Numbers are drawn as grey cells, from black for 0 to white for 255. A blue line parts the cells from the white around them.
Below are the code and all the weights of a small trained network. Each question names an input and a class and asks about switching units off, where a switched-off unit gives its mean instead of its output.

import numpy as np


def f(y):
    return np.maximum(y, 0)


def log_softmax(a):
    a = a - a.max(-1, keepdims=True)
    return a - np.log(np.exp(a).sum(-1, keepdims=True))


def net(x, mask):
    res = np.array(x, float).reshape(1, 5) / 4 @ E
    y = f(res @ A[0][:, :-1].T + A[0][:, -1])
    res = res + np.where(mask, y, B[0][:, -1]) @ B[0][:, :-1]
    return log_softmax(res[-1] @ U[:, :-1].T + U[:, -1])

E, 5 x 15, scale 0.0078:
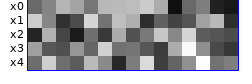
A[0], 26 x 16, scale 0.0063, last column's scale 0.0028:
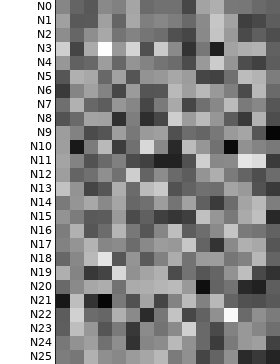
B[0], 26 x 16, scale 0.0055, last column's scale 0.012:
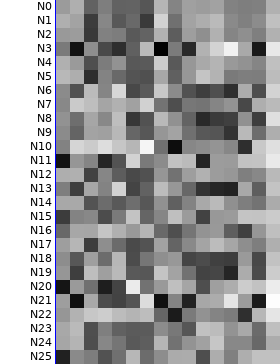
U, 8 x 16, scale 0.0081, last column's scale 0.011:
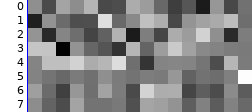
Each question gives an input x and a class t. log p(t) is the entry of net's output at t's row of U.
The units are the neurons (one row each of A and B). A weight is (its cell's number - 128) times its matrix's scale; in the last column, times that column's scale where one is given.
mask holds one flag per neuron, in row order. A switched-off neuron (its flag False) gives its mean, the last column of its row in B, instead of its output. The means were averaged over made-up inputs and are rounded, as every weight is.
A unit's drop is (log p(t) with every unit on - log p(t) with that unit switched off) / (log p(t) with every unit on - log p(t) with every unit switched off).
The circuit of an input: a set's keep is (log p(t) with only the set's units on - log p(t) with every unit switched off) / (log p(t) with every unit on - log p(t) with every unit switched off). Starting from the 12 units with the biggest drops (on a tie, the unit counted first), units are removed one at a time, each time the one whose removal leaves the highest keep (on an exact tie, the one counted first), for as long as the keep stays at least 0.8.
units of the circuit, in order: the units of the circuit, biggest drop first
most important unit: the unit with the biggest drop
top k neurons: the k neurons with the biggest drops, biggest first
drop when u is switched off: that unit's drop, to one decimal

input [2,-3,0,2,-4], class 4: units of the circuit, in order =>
N10
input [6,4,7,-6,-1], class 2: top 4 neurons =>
N21, N11, N15, N23
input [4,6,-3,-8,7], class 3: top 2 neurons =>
N5, N17
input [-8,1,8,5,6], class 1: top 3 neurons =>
N11, N15, N3
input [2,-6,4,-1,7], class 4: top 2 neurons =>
N22, N7
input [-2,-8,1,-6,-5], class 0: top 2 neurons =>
N8, N6
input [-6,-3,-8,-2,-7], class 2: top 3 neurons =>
N3, N20, N22
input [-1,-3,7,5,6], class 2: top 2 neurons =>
N21, N10
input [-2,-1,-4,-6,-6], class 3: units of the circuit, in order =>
N17, N14
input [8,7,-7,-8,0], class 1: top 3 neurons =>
N20, N25, N21
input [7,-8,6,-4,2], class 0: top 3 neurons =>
N6, N8, N11
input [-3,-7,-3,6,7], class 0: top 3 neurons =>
N8, N6, N18
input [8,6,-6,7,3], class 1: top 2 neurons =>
N20, N25
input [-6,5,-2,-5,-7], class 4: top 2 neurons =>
N10, N20
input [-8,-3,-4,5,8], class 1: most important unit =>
N11
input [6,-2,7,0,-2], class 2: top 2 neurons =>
N21, N11
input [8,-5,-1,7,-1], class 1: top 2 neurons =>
N20, N25
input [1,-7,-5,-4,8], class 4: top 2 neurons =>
N22, N7
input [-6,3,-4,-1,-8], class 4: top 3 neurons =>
N10, N20, N25
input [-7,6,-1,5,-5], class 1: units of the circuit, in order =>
N11
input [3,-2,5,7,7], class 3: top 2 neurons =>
N1, N10
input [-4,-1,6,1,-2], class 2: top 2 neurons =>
N21, N20
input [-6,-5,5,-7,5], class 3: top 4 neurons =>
N5, N23, N20, N24
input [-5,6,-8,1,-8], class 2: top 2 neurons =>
N3, N22
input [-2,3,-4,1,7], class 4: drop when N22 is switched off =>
0.2
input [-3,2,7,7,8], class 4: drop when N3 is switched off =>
0.5
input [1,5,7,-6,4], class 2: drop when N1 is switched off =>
0.1
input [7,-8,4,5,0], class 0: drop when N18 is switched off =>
0.1
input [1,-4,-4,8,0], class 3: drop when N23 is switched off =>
0.0
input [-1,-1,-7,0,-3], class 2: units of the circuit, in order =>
N3
